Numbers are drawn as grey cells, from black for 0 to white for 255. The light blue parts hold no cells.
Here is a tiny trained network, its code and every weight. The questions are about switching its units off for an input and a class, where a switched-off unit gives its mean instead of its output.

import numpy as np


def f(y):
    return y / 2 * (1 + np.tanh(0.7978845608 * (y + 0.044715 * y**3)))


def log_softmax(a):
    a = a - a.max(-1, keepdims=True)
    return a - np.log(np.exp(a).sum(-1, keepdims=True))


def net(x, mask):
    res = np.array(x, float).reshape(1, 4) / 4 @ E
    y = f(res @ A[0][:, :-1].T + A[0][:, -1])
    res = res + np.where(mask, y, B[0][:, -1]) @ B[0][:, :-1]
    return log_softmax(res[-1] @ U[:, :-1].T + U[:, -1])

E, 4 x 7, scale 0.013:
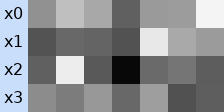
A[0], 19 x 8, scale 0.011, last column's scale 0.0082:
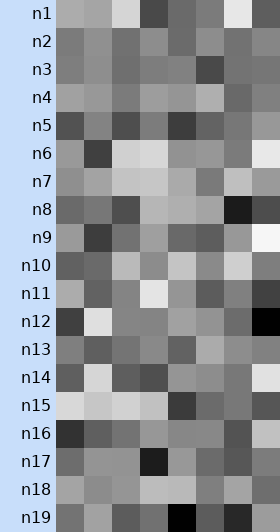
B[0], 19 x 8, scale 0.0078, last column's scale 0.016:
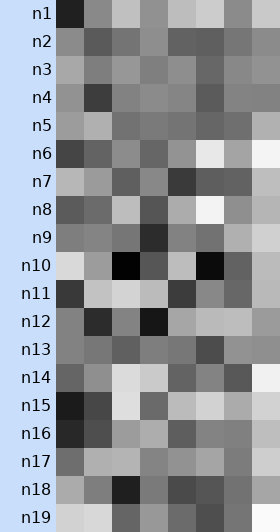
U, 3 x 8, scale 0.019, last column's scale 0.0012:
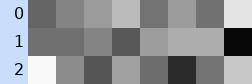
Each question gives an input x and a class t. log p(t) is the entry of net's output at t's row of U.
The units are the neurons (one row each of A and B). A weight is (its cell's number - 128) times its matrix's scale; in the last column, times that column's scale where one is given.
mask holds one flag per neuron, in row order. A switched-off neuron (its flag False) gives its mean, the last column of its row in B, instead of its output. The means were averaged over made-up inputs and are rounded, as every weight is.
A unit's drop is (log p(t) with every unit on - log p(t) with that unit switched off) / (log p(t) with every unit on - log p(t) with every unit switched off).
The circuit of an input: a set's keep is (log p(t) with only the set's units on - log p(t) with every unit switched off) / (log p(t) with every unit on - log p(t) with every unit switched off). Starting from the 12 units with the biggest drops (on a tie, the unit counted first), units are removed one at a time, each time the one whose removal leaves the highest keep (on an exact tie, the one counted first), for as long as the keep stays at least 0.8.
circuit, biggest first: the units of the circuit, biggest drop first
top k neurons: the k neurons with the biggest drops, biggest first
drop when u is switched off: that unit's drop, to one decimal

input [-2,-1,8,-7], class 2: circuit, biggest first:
(n19)
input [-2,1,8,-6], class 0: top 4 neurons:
(n14, n10, n17, n7)
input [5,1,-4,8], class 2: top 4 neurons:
(n10, n7, n15, n18)
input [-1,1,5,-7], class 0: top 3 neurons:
(n10, n14, n7)
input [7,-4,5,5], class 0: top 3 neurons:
(n14, n9, n6)
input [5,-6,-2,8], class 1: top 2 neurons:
(n14, n15)
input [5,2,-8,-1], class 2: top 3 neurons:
(n10, n7, n18)
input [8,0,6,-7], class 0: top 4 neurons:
(n14, n9, n6, n15)
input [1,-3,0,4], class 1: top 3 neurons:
(n14, n11, n16)
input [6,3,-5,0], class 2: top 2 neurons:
(n10, n7)
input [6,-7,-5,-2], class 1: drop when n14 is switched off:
0.1
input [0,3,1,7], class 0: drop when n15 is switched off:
0.2
